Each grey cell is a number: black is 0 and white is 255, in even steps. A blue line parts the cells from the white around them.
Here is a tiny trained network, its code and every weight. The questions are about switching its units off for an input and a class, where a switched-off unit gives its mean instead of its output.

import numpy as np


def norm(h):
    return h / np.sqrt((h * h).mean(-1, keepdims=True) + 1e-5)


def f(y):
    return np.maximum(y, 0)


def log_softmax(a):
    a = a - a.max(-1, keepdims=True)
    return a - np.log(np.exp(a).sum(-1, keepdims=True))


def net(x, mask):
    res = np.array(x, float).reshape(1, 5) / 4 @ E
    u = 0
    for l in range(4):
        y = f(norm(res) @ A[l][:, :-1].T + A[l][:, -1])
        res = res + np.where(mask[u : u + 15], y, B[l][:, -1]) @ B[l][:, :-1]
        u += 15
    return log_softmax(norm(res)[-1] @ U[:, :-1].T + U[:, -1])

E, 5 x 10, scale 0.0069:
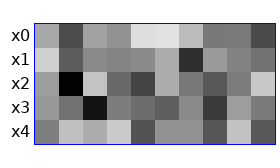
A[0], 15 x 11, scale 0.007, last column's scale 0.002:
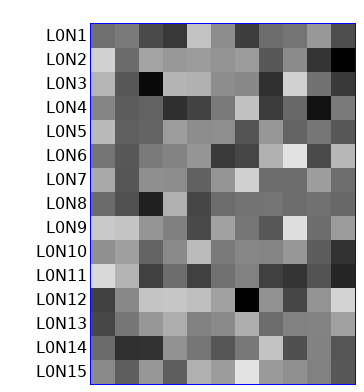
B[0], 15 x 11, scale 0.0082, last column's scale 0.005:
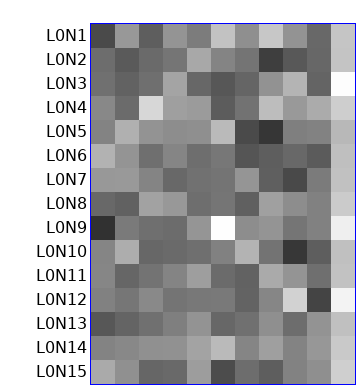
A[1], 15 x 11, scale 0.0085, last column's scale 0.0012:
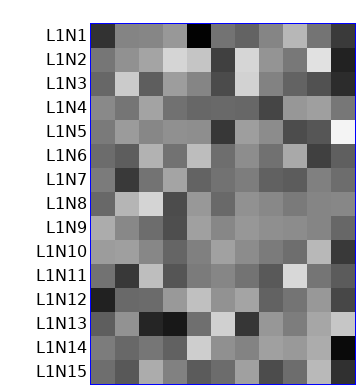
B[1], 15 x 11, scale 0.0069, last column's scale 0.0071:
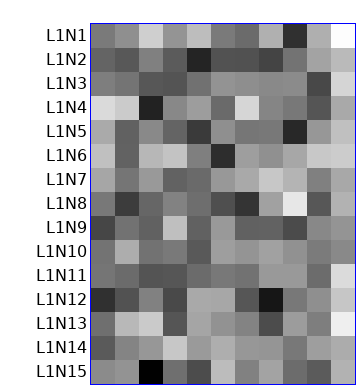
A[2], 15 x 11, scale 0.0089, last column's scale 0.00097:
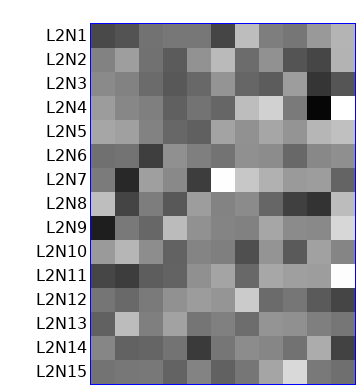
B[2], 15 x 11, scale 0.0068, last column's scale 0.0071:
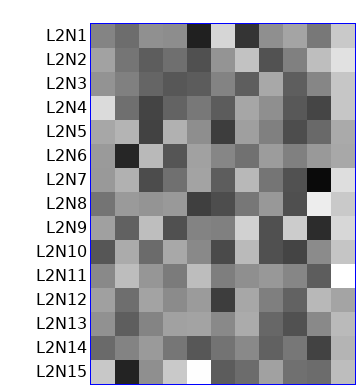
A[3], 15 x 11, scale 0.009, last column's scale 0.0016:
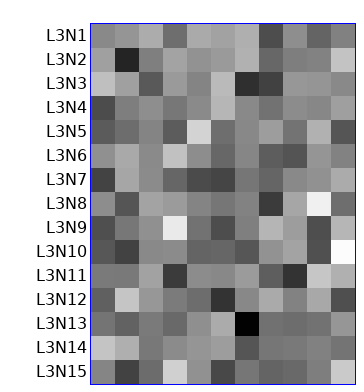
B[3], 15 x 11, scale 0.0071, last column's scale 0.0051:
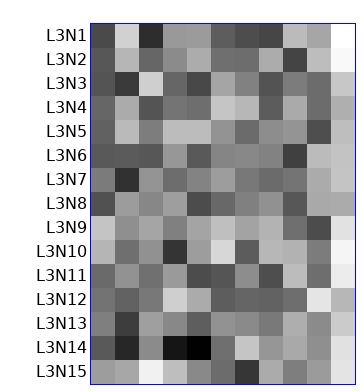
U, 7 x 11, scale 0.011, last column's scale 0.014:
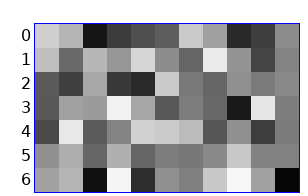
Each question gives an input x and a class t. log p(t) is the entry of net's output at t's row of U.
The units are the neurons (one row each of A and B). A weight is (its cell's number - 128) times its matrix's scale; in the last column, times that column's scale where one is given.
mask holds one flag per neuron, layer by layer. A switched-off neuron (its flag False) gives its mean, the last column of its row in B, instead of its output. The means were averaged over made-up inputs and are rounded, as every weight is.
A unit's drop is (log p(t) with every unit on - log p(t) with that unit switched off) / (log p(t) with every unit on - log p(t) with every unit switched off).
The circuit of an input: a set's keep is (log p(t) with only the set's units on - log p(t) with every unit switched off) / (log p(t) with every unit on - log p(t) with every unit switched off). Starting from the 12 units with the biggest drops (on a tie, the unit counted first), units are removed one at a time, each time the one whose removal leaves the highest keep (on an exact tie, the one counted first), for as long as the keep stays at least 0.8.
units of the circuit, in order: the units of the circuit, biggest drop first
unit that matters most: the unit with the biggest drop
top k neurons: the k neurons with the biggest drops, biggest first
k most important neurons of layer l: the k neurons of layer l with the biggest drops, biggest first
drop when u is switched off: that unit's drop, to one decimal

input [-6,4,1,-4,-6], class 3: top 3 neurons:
[L0N9, L2N10, L1N12]
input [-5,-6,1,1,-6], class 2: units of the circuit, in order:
[L2N1]
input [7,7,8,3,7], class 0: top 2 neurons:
[L2N7, L1N7]
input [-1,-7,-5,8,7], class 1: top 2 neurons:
[L0N3, L0N4]
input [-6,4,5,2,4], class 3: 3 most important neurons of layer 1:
[L1N1, L1N13, L1N3]
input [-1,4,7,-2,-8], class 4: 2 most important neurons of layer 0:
[L0N1, L0N14]
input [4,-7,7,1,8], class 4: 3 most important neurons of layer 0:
[L0N9, L0N13, L0N6]
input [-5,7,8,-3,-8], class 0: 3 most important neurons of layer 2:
[L2N7, L2N5, L2N1]
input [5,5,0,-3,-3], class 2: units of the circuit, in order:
[L0N5, L3N14, L2N15]
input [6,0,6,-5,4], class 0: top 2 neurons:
[L2N7, L1N11]
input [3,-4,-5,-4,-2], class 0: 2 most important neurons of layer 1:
[L1N3, L1N5]
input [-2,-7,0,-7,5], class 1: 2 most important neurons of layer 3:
[L3N9, L3N14]
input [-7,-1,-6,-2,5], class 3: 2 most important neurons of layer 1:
[L1N1, L1N15]
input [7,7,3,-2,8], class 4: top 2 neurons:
[L0N9, L2N7]
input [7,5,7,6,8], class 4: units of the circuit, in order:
[L2N7]
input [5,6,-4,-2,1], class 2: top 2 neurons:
[L0N5, L3N14]
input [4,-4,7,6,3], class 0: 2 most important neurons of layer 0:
[L0N7, L0N12]
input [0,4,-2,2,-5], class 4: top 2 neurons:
[L0N1, L0N14]
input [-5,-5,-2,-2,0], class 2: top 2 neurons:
[L0N12, L1N3]
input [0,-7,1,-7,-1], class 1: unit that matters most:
L1N8
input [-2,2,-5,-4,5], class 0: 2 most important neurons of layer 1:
[L1N12, L1N14]
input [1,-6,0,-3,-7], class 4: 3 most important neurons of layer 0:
[L0N1, L0N14, L0N4]
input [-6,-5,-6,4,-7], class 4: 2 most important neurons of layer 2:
[L2N8, L2N9]
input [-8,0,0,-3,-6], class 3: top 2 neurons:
[L0N9, L3N12]
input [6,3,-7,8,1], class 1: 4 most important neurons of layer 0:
[L0N3, L0N4, L0N11, L0N7]
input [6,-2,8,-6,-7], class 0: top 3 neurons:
[L2N7, L0N9, L0N7]
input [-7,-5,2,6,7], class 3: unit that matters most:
L1N1
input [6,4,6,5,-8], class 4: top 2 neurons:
[L0N1, L2N7]
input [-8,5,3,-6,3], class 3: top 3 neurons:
[L1N1, L2N10, L0N4]
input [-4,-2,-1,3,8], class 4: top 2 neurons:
[L0N9, L2N9]
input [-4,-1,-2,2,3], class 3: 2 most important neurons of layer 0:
[L0N1, L0N6]
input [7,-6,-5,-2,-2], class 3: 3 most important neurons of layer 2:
[L2N8, L2N12, L2N9]
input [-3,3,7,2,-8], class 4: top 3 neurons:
[L0N1, L1N13, L0N14]
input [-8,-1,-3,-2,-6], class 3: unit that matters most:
L0N9
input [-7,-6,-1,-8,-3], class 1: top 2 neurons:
[L1N8, L0N12]
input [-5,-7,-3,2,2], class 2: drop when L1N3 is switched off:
0.1
